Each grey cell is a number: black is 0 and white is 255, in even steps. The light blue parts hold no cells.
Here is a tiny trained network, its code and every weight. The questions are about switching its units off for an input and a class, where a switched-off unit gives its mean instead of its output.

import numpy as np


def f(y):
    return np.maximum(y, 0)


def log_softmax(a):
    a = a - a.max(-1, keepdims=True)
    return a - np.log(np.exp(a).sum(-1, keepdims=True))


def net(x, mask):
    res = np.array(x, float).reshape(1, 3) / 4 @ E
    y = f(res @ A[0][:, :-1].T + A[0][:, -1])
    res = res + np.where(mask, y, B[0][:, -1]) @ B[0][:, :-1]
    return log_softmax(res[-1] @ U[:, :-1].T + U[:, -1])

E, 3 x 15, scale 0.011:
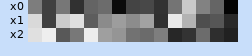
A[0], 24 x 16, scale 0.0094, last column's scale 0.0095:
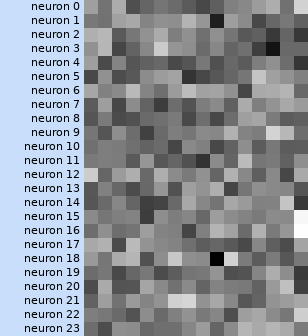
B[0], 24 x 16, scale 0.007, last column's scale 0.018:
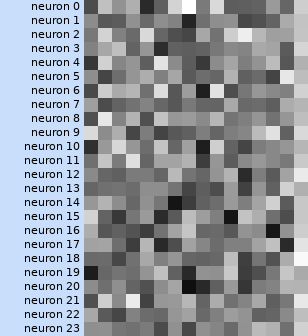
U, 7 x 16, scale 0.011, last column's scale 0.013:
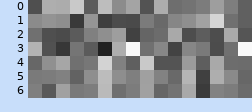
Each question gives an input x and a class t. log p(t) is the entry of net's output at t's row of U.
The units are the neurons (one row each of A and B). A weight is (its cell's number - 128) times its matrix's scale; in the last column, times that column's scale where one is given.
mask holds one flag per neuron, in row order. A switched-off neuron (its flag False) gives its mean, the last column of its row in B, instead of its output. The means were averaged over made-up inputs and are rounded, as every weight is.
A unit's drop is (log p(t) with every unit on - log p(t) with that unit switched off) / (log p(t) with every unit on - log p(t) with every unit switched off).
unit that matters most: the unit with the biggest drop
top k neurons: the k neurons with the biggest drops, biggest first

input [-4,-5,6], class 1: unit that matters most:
neuron 17
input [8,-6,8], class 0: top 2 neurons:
(neuron 11; neuron 8)
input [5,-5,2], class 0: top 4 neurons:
(neuron 11; neuron 8; neuron 18; neuron 0)
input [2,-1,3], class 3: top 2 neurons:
(neuron 14; neuron 9)
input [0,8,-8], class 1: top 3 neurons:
(neuron 9; neuron 14; neuron 23)
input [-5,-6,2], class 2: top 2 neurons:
(neuron 20; neuron 0)
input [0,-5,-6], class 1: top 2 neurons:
(neuron 9; neuron 14)
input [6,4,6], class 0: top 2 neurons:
(neuron 10; neuron 11)
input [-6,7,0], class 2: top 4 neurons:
(neuron 18; neuron 12; neuron 1; neuron 0)
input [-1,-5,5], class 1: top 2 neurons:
(neuron 17; neuron 3)
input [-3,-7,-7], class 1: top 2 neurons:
(neuron 9; neuron 14)
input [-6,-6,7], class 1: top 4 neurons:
(neuron 17; neuron 2; neuron 3; neuron 0)
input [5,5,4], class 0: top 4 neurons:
(neuron 10; neuron 0; neuron 11; neuron 5)
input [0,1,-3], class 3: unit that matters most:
neuron 2
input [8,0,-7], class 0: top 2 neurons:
(neuron 0; neuron 8)
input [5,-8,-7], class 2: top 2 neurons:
(neuron 5; neuron 19)
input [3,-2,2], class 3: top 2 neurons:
(neuron 6; neuron 21)
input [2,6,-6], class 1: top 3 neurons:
(neuron 9; neuron 14; neuron 23)
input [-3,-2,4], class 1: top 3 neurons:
(neuron 2; neuron 0; neuron 3)
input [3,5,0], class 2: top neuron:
(neuron 18)
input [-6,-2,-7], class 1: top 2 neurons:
(neuron 9; neuron 14)
